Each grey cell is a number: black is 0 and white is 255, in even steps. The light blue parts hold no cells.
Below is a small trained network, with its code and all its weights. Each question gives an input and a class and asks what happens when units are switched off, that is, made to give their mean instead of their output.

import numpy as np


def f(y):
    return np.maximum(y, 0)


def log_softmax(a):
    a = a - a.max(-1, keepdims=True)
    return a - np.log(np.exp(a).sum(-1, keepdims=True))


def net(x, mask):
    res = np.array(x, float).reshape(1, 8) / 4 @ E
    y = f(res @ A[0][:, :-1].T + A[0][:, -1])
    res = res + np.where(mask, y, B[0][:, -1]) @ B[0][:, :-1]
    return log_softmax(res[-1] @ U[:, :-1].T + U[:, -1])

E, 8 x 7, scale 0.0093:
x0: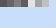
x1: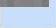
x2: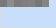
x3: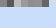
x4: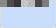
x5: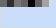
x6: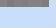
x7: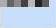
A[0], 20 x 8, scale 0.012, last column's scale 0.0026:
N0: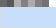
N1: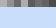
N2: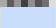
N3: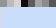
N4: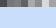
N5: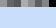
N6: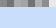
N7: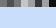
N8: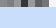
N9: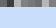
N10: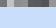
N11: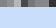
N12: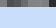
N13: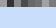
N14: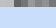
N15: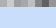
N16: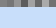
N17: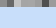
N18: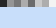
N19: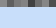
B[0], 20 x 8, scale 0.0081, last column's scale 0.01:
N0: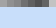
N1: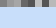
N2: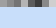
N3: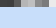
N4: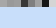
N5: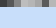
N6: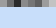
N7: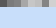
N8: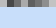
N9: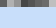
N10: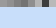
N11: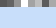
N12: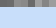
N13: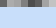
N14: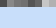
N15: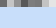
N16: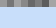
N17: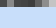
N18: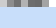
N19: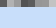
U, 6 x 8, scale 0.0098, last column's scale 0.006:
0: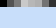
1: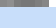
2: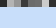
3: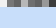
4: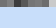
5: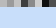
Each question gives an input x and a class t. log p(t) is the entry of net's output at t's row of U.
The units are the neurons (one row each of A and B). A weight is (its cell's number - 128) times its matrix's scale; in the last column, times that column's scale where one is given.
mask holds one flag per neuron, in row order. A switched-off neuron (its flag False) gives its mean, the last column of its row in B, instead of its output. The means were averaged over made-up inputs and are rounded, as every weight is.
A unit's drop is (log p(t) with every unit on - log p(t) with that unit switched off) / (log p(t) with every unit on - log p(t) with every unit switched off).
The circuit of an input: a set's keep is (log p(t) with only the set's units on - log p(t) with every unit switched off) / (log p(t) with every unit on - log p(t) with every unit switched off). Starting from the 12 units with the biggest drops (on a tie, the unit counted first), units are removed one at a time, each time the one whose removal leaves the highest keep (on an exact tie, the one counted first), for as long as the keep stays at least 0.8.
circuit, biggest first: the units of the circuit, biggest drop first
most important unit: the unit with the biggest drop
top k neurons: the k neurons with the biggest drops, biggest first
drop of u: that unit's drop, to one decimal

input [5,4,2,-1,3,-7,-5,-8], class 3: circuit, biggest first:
N18
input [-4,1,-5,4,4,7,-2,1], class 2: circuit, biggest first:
N19; N13
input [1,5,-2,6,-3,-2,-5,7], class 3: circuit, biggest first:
N8; N2
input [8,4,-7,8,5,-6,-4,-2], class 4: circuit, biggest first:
N17; N0
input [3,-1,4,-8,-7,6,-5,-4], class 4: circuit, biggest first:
N4; N3
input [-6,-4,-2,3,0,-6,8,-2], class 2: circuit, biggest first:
N15; N17
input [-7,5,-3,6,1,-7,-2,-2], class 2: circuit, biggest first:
N15; N17
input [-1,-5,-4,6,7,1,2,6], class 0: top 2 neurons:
N7; N5
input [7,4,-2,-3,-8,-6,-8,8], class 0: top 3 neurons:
N3; N11; N18
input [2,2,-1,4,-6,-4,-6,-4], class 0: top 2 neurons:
N3; N11
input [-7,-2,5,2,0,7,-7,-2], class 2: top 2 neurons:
N19; N4
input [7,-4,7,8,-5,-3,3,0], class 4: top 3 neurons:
N17; N3; N6
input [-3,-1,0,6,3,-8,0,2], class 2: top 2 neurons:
N15; N17
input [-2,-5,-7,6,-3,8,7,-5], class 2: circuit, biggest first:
N19
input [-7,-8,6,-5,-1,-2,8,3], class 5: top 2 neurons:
N10; N1
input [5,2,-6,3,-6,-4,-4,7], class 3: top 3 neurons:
N8; N2; N0
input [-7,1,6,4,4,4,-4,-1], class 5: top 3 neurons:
N1; N3; N10
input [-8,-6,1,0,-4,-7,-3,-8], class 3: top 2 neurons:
N18; N6
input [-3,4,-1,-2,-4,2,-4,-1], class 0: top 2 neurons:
N3; N4
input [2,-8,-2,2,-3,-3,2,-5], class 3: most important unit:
N18
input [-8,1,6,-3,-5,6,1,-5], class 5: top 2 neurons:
N10; N1
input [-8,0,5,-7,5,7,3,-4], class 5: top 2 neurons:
N1; N10
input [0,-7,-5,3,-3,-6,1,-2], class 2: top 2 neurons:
N15; N17
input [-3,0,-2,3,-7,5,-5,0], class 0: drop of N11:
0.2
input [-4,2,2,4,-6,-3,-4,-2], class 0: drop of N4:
0.1
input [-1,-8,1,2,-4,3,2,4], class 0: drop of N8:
-0.1
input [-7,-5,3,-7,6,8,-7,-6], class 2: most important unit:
N19
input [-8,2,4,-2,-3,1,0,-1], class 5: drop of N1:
0.1
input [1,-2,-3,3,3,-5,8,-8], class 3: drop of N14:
0.0
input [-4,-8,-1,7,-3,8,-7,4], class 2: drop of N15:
-0.1
